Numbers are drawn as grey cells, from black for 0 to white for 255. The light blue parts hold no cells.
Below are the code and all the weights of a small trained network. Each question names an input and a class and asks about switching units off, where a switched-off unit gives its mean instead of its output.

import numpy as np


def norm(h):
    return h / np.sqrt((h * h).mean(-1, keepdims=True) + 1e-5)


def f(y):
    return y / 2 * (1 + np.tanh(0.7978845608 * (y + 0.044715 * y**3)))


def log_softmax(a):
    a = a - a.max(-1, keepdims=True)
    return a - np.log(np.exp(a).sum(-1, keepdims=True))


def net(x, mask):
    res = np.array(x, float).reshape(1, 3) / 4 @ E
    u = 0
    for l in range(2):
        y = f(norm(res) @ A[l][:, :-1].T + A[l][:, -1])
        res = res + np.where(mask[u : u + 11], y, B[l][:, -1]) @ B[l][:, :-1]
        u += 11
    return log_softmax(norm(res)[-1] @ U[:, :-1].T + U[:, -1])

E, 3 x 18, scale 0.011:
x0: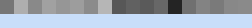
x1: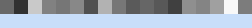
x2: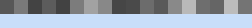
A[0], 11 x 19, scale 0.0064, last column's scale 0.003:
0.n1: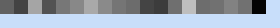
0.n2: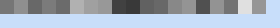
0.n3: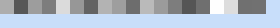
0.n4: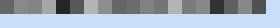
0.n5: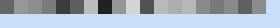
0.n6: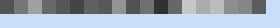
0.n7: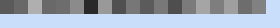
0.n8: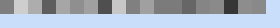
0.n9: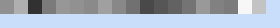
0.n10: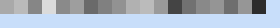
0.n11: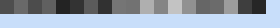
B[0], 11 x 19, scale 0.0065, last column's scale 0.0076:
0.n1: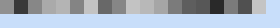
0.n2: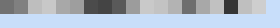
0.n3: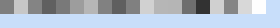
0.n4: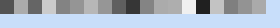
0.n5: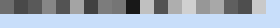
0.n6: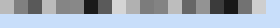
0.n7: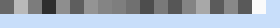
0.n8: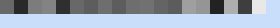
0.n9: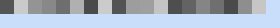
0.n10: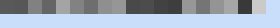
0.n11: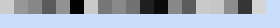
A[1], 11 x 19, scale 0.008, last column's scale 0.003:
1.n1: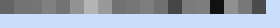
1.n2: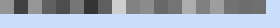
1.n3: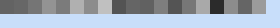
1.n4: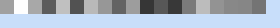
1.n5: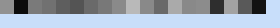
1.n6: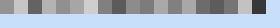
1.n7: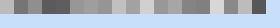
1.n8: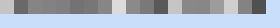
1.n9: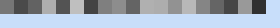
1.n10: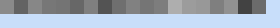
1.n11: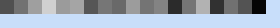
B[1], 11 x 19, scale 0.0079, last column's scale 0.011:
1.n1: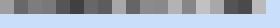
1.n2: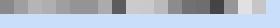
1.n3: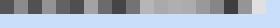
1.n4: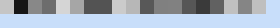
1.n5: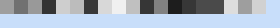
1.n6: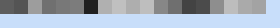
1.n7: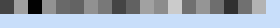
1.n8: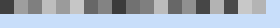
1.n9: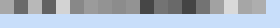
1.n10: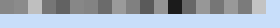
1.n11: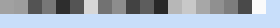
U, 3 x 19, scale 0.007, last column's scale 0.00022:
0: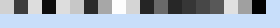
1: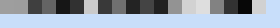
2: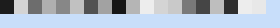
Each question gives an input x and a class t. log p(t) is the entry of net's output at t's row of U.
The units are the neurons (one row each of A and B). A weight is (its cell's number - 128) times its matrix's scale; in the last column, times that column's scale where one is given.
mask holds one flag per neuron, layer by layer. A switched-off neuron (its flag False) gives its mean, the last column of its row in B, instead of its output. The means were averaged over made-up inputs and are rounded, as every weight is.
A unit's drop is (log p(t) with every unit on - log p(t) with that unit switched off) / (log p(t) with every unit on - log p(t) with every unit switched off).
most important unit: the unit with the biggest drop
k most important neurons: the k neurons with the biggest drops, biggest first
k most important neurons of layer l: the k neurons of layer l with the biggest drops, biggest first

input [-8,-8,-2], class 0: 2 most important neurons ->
(0.n8 0.n3)
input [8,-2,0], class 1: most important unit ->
0.n3
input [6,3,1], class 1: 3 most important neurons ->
(1.n11 1.n5 0.n11)
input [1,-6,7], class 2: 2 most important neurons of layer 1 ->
(1.n11 1.n6)
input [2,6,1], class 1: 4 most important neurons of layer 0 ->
(0.n1 0.n11 0.n6 0.n7)
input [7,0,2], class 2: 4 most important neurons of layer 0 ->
(0.n2 0.n9 0.n8 0.n11)
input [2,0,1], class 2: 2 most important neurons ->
(0.n2 0.n8)
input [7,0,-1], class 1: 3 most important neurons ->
(0.n3 1.n11 1.n5)
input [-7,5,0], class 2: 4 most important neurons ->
(0.n3 1.n8 0.n8 1.n7)
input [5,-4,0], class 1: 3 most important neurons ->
(0.n3 1.n11 0.n8)
